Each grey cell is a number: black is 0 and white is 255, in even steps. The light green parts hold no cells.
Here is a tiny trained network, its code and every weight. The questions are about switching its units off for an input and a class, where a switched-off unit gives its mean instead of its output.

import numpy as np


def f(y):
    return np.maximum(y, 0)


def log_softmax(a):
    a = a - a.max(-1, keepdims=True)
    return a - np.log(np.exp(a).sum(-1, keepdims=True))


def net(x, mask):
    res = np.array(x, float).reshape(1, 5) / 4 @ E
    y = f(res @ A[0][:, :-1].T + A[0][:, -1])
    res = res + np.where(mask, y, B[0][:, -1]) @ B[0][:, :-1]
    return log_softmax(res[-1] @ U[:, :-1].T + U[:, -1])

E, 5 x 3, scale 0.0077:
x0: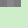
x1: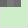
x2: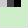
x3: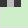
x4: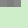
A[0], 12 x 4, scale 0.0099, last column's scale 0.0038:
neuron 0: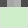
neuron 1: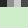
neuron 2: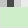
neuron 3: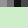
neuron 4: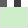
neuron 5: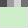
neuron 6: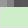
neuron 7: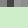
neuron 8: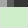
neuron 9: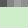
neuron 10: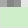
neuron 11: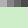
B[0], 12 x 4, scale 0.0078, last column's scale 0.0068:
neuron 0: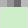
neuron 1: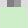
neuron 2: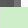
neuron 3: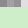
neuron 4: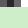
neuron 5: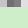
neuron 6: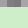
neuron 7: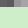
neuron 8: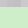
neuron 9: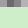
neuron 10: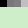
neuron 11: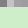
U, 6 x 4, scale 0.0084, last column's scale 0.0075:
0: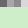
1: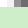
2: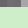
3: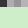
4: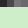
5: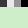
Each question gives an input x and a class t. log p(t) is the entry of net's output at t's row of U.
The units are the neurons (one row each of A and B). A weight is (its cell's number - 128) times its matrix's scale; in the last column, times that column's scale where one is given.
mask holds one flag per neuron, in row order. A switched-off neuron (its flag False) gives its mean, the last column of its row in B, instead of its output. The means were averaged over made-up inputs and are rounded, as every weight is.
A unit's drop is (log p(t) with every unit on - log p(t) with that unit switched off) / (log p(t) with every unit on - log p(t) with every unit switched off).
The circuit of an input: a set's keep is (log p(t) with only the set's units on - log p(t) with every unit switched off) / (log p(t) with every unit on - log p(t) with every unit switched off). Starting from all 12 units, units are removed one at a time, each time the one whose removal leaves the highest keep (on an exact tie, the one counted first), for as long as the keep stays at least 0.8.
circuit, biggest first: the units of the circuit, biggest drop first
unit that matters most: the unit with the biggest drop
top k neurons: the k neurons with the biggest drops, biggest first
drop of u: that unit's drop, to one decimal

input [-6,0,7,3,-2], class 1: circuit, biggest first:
neuron 8
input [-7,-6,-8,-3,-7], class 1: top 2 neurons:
neuron 1; neuron 5
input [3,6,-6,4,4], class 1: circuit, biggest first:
neuron 1; neuron 5
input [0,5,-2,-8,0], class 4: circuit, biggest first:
neuron 2; neuron 8; neuron 10
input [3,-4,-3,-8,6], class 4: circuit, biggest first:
neuron 2; neuron 10
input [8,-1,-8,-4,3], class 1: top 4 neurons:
neuron 1; neuron 5; neuron 4; neuron 0
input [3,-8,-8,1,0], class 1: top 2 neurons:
neuron 1; neuron 5
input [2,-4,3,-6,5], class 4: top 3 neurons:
neuron 2; neuron 10; neuron 1
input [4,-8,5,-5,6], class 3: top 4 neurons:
neuron 10; neuron 1; neuron 5; neuron 2
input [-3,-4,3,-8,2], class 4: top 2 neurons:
neuron 2; neuron 10
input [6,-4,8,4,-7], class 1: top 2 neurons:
neuron 8; neuron 3
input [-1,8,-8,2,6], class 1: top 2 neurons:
neuron 1; neuron 5
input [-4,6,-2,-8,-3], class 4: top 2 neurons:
neuron 2; neuron 8
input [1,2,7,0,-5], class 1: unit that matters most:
neuron 8
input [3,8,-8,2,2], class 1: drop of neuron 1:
0.4
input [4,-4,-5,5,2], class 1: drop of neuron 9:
0.1
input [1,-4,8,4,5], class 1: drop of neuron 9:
0.0
